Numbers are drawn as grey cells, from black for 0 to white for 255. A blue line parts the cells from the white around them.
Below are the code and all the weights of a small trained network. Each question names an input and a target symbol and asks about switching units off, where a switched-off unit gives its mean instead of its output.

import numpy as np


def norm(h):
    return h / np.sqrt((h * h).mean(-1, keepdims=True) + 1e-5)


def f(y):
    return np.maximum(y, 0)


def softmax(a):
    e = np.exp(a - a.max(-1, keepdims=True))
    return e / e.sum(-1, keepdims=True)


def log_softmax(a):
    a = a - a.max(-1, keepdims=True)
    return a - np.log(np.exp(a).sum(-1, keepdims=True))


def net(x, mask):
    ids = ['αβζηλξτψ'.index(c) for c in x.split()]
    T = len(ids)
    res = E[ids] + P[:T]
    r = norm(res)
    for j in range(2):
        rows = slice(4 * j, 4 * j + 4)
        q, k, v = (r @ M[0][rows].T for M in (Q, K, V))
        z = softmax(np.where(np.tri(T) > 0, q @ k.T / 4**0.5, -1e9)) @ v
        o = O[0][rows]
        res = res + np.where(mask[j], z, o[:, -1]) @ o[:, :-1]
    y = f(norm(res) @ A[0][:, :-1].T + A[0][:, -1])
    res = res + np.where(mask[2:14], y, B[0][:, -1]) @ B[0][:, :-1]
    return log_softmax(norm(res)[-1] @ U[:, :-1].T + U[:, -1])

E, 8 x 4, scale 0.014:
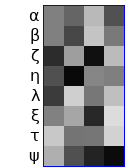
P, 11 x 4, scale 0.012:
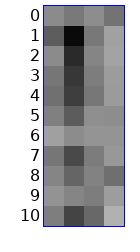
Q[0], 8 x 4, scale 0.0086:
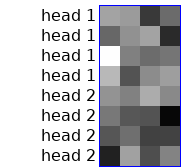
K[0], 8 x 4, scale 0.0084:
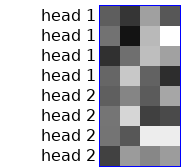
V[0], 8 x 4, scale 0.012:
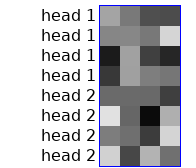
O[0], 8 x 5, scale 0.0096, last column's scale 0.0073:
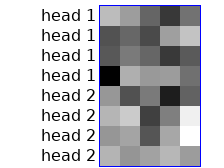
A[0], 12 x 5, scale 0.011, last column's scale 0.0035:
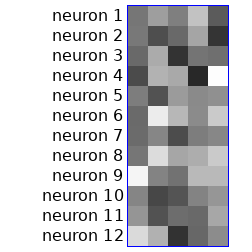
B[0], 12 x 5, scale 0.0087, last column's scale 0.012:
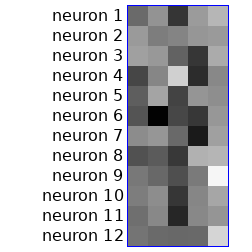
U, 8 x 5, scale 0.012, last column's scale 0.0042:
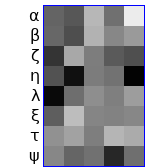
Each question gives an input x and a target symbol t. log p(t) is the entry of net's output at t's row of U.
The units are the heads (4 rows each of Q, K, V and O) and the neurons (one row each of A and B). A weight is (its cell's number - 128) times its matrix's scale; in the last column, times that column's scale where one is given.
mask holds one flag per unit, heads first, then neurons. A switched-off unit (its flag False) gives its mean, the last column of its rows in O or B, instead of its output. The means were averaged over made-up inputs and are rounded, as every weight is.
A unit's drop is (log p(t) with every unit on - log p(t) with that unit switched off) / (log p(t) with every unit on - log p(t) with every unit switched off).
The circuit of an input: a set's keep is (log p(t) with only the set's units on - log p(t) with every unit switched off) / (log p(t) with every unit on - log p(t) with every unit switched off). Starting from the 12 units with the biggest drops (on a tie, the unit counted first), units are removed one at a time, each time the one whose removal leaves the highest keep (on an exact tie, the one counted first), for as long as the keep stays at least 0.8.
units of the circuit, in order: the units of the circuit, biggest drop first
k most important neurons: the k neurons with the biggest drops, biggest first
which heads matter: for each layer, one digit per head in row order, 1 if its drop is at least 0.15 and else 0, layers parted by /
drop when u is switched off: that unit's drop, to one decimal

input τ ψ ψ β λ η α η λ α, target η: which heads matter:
11
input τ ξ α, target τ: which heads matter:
11
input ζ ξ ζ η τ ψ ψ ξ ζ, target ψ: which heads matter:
10
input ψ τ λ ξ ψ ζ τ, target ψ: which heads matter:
11
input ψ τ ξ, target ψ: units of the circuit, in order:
[head 1]
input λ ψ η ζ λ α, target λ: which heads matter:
10
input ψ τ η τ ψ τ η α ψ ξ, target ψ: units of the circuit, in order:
[head 1; neuron 12]
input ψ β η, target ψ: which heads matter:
10
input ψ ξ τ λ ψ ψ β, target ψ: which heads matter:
11
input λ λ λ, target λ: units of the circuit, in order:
[head 1; head 2]
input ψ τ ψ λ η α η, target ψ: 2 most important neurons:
[neuron 8; neuron 1]
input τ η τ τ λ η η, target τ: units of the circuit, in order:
[head 1; head 2]
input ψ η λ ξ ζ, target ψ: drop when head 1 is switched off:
0.8
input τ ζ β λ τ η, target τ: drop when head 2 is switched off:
0.1
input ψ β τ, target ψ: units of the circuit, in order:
[head 1]
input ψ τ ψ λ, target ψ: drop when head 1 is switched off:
0.8
